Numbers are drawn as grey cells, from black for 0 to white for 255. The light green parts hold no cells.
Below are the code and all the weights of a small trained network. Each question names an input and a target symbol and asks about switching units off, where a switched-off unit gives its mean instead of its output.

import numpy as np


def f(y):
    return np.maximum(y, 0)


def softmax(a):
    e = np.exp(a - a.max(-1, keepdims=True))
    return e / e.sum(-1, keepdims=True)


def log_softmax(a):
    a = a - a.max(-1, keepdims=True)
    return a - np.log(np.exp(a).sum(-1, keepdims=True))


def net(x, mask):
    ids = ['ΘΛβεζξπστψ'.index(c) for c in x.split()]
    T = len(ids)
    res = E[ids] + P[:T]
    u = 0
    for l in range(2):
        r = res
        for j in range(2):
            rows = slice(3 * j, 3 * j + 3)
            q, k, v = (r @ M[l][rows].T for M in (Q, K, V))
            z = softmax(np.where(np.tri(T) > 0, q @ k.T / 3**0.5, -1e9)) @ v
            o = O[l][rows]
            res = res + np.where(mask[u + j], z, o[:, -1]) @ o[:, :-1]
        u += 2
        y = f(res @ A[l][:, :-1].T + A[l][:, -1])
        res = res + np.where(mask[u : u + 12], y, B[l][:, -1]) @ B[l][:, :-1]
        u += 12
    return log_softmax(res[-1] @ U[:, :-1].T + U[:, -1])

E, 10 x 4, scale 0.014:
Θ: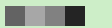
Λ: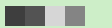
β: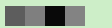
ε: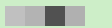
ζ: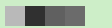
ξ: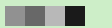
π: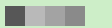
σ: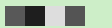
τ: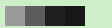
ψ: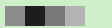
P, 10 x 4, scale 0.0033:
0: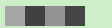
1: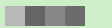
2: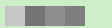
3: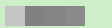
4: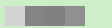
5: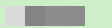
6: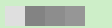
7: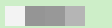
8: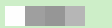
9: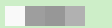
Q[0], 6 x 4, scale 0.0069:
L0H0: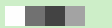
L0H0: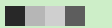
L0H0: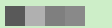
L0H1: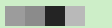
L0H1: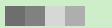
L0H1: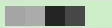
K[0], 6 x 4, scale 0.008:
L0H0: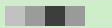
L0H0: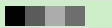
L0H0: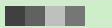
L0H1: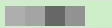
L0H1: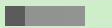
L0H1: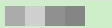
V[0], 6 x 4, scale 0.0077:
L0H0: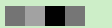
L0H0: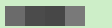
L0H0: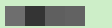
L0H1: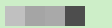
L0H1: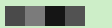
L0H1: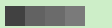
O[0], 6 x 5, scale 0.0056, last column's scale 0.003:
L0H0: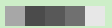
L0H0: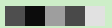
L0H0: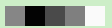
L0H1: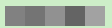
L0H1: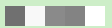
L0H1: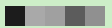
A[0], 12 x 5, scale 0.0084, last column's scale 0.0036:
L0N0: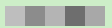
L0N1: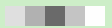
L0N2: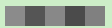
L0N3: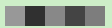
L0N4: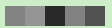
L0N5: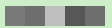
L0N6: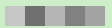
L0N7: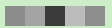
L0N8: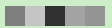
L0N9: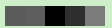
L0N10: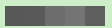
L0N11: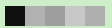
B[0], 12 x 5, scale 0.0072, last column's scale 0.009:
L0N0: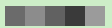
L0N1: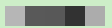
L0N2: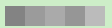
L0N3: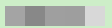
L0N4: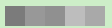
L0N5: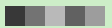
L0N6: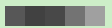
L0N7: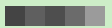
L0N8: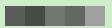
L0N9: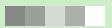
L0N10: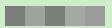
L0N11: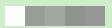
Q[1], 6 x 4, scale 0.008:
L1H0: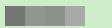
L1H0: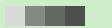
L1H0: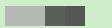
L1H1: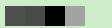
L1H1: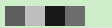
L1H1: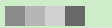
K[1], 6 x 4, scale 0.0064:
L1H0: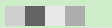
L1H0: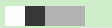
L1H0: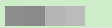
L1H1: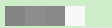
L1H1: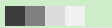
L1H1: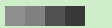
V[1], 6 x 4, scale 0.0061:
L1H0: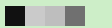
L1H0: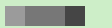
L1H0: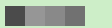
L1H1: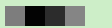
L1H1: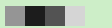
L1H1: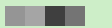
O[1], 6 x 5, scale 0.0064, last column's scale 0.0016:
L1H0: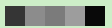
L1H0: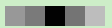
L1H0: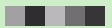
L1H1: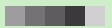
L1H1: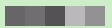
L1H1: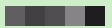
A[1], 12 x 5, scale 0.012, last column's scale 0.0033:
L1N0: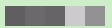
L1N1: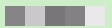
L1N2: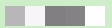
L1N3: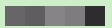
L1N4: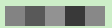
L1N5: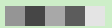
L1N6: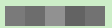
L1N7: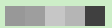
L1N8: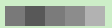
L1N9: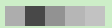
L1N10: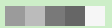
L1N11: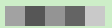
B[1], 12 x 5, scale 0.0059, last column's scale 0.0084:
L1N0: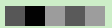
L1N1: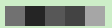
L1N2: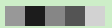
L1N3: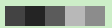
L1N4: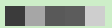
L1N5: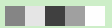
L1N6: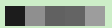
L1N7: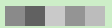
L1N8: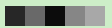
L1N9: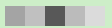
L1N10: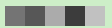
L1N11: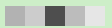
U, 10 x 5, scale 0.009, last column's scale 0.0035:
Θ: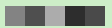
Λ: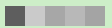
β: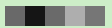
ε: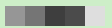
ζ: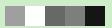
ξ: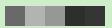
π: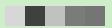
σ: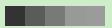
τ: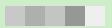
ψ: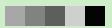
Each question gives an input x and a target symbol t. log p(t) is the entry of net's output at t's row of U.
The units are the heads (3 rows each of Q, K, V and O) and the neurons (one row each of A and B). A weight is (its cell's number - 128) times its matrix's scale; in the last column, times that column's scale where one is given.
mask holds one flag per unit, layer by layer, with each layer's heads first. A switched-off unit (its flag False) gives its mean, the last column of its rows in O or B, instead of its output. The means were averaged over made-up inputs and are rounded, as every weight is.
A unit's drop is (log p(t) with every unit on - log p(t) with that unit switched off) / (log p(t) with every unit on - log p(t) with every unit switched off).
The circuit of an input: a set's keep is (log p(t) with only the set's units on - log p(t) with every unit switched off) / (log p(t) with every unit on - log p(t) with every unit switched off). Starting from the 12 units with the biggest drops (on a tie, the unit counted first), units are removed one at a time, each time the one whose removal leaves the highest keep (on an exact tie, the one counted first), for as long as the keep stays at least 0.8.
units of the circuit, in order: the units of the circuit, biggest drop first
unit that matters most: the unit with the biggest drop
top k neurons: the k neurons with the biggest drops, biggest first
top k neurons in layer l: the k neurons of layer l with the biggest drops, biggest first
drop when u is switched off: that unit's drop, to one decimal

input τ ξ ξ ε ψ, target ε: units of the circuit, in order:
L0N9, L0H0, L0N1, L1H0
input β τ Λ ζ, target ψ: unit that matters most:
L0H0
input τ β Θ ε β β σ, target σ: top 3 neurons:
L0N5, L1N3, L0N9
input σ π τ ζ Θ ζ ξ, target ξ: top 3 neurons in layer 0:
L0N0, L0N5, L0N9
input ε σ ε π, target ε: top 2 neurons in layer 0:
L0N9, L0N1
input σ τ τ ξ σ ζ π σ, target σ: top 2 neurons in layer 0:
L0N5, L0N6
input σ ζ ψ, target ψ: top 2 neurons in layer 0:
L0N3, L0N7
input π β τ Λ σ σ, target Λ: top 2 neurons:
L1N5, L1N2
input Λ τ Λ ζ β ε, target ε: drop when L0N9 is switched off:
0.2
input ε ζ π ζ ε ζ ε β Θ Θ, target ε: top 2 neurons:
L0N9, L0N1
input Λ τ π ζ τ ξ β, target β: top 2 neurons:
L1N0, L1N5
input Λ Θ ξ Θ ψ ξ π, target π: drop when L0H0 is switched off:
0.3
